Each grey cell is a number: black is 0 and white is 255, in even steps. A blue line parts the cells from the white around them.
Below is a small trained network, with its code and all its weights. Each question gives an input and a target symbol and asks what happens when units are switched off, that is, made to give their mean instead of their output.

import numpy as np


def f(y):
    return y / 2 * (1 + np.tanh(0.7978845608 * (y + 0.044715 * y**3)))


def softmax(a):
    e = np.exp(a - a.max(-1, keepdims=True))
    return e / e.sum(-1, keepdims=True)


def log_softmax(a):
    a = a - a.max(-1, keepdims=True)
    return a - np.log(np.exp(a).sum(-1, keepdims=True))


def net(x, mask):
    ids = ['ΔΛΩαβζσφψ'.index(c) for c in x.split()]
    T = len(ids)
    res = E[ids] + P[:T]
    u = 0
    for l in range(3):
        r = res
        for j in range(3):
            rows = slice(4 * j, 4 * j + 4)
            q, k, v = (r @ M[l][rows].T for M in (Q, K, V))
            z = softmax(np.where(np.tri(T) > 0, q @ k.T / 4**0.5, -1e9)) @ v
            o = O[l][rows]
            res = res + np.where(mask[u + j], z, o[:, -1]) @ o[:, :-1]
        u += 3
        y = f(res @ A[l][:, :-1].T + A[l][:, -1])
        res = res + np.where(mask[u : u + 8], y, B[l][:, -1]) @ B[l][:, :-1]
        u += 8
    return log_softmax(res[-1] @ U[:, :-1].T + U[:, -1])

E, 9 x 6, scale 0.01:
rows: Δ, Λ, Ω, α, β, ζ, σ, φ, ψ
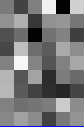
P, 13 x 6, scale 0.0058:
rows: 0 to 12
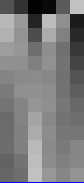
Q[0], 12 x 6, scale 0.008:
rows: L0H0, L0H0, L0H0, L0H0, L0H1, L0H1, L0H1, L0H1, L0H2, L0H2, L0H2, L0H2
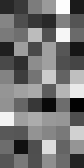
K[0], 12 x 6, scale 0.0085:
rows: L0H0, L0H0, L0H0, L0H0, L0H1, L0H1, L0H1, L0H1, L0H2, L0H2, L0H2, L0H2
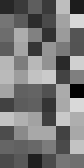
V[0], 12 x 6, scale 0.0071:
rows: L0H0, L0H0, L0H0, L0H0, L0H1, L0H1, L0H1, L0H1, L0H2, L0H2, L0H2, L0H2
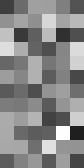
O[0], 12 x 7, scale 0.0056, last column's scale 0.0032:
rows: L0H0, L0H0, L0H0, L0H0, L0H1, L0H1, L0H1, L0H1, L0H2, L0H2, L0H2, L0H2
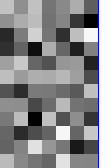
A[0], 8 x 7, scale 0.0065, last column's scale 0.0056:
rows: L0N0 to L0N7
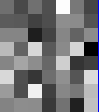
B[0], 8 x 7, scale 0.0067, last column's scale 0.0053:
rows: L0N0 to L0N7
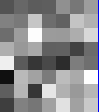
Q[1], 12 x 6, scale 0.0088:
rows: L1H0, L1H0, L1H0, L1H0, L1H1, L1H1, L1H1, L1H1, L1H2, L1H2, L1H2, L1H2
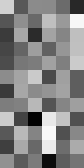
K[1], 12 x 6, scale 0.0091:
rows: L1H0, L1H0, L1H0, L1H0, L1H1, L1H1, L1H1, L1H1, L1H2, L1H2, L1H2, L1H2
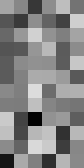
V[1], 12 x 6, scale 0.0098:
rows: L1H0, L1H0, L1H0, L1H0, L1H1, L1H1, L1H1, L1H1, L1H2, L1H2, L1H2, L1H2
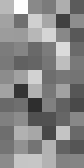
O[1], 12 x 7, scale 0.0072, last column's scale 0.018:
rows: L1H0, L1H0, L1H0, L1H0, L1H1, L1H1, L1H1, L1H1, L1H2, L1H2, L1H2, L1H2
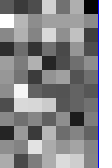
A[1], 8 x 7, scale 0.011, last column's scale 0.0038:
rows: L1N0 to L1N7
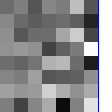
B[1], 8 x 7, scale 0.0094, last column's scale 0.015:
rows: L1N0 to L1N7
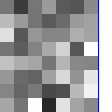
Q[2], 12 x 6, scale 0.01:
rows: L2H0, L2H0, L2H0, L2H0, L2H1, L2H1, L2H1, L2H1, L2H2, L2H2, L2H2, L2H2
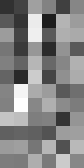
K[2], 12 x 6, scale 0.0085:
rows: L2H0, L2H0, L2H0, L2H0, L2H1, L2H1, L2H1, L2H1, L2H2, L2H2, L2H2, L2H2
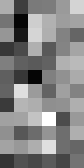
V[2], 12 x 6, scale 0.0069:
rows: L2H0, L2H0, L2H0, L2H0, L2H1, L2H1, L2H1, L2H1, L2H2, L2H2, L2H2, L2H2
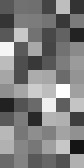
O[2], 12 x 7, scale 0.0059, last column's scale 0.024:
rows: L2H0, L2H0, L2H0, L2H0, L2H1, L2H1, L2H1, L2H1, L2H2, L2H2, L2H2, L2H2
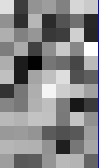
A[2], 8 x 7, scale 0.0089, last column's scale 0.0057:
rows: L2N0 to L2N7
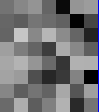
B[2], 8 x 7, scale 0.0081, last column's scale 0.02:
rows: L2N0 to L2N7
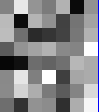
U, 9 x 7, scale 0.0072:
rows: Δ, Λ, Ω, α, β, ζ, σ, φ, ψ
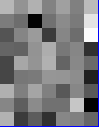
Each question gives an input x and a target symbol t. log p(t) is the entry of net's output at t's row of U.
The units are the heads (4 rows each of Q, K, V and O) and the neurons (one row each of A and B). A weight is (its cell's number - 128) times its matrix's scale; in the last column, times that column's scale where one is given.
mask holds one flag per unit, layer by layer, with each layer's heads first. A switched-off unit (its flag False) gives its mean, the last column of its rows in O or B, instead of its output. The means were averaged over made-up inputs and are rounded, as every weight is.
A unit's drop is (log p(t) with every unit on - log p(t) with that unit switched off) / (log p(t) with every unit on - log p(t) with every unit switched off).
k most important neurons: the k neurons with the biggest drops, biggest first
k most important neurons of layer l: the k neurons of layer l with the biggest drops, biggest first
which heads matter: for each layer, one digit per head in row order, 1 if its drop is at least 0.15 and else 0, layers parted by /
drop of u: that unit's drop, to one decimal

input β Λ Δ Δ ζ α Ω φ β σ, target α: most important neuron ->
L1N3
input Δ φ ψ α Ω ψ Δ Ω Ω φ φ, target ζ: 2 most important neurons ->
L1N6; L0N6
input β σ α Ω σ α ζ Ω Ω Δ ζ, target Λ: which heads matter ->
000 / 001 / 100
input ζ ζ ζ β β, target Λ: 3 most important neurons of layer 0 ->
L0N2; L0N1; L0N5
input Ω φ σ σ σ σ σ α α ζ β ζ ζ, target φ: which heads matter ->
011 / 101 / 110
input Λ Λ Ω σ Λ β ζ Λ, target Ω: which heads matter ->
000 / 101 / 110
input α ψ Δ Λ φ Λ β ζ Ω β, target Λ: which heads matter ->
000 / 000 / 101
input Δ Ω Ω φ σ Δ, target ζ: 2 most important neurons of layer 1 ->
L1N6; L1N5
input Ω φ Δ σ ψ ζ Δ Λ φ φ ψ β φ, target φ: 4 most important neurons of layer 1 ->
L1N6; L1N3; L1N2; L1N5
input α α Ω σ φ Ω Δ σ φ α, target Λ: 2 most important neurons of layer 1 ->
L1N7; L1N3
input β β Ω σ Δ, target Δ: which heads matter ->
000 / 000 / 010
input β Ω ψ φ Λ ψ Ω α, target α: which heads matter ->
111 / 110 / 110
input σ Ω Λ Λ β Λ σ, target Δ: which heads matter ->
101 / 101 / 101
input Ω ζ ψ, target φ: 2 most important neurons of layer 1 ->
L1N5; L1N3
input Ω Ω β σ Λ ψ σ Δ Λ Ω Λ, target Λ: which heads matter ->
000 / 001 / 110
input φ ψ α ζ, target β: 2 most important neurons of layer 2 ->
L2N5; L2N0
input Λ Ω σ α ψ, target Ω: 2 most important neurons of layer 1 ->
L1N6; L1N2
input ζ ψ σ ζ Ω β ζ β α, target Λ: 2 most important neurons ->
L0N2; L0N1
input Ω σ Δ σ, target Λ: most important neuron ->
L0N2
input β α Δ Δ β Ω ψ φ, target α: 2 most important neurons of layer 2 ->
L2N7; L2N3
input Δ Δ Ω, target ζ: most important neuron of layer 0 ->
L0N5
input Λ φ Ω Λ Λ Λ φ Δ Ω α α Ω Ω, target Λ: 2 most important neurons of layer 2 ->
L2N2; L2N6
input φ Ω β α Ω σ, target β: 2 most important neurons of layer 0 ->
L0N0; L0N6
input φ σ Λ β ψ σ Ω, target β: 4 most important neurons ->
L2N5; L2N0; L0N0; L1N1
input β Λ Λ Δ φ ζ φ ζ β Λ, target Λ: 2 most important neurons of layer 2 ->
L2N2; L2N3
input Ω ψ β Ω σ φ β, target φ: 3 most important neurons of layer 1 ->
L1N5; L1N3; L1N6
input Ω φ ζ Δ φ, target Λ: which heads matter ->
101 / 001 / 110
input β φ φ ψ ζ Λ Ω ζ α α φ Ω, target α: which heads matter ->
111 / 110 / 110
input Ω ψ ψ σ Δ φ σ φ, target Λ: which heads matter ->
000 / 001 / 110
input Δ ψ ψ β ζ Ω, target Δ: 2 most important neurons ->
L0N2; L2N4
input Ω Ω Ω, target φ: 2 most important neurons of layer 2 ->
L2N4; L2N5
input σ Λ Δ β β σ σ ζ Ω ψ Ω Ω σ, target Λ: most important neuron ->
L2N2
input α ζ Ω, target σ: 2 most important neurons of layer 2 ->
L2N5; L2N1
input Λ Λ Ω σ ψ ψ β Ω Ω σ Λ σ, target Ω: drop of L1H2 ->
0.4
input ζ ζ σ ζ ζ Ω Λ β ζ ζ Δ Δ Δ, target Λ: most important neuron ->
L1N6
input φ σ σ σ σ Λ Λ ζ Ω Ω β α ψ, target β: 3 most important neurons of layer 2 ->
L2N5; L2N0; L2N2
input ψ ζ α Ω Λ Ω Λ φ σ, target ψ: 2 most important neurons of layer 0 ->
L0N2; L0N5
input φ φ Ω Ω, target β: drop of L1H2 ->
1.5
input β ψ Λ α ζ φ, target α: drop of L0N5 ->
0.1
